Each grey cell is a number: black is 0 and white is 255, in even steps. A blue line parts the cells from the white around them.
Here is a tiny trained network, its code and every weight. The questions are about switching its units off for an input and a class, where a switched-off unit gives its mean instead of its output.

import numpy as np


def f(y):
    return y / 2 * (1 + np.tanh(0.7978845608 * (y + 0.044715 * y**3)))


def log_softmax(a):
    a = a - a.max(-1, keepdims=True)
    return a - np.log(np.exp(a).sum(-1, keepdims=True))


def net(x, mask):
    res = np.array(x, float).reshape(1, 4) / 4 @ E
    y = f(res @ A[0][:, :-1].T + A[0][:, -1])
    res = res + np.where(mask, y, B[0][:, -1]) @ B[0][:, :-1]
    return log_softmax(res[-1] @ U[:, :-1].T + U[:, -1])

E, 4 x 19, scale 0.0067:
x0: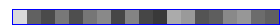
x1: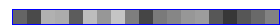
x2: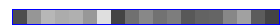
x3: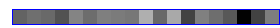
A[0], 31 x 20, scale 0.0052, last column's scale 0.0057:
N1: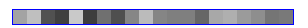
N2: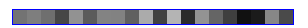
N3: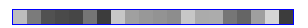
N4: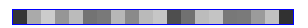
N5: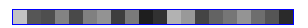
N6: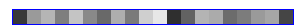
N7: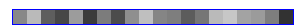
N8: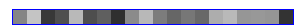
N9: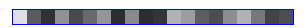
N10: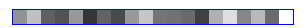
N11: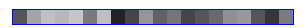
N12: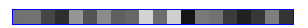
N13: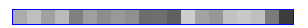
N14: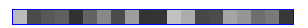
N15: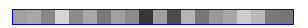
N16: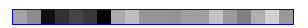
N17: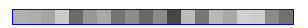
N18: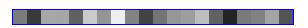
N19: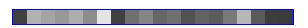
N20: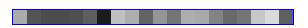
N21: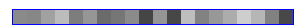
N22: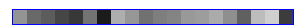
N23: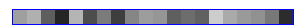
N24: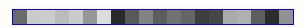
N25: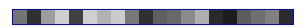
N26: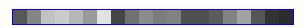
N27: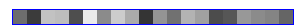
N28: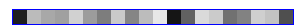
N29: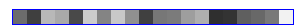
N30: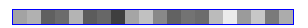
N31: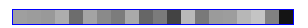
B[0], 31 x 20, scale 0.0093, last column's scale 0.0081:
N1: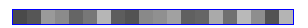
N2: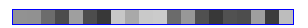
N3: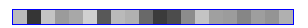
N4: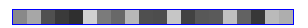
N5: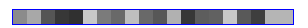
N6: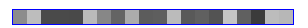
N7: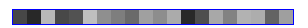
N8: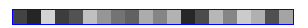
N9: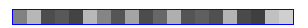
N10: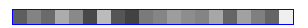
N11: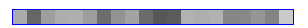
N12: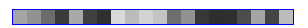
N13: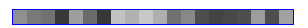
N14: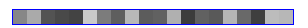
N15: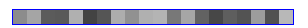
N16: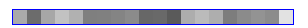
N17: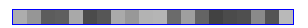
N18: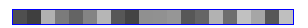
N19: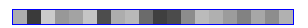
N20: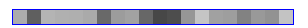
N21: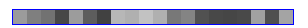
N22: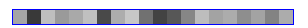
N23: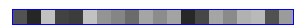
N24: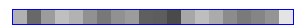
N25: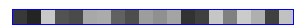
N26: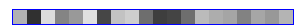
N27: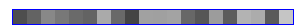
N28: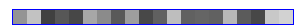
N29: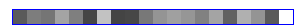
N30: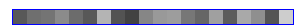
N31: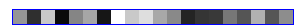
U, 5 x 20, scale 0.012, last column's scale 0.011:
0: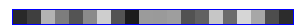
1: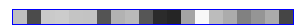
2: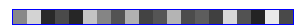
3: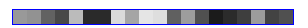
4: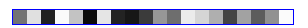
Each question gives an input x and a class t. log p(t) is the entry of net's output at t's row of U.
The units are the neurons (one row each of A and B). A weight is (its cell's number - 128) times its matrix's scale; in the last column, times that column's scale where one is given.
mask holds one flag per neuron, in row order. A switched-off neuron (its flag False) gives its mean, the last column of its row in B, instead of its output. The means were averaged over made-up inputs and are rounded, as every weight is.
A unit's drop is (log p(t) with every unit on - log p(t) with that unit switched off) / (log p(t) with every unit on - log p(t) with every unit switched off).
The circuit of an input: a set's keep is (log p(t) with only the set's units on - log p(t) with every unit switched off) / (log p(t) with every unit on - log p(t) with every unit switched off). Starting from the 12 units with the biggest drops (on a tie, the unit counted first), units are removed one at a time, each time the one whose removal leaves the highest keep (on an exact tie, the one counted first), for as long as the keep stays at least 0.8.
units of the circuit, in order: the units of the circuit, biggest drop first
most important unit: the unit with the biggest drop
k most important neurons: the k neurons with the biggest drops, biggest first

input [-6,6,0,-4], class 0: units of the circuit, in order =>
N27
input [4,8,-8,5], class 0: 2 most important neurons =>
N25, N18
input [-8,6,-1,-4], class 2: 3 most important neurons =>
N28, N4, N6
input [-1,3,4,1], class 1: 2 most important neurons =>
N10, N30
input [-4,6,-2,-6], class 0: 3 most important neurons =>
N18, N27, N25
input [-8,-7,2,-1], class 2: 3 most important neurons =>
N28, N6, N4
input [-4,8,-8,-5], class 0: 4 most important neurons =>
N27, N18, N25, N29
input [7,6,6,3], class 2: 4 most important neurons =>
N5, N9, N14, N10
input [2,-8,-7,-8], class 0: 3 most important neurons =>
N8, N30, N1
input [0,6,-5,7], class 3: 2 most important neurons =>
N2, N12
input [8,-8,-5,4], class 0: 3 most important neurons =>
N8, N1, N10
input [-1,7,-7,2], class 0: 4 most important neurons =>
N18, N25, N29, N27
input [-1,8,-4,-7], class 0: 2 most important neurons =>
N18, N25
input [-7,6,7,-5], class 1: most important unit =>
N26
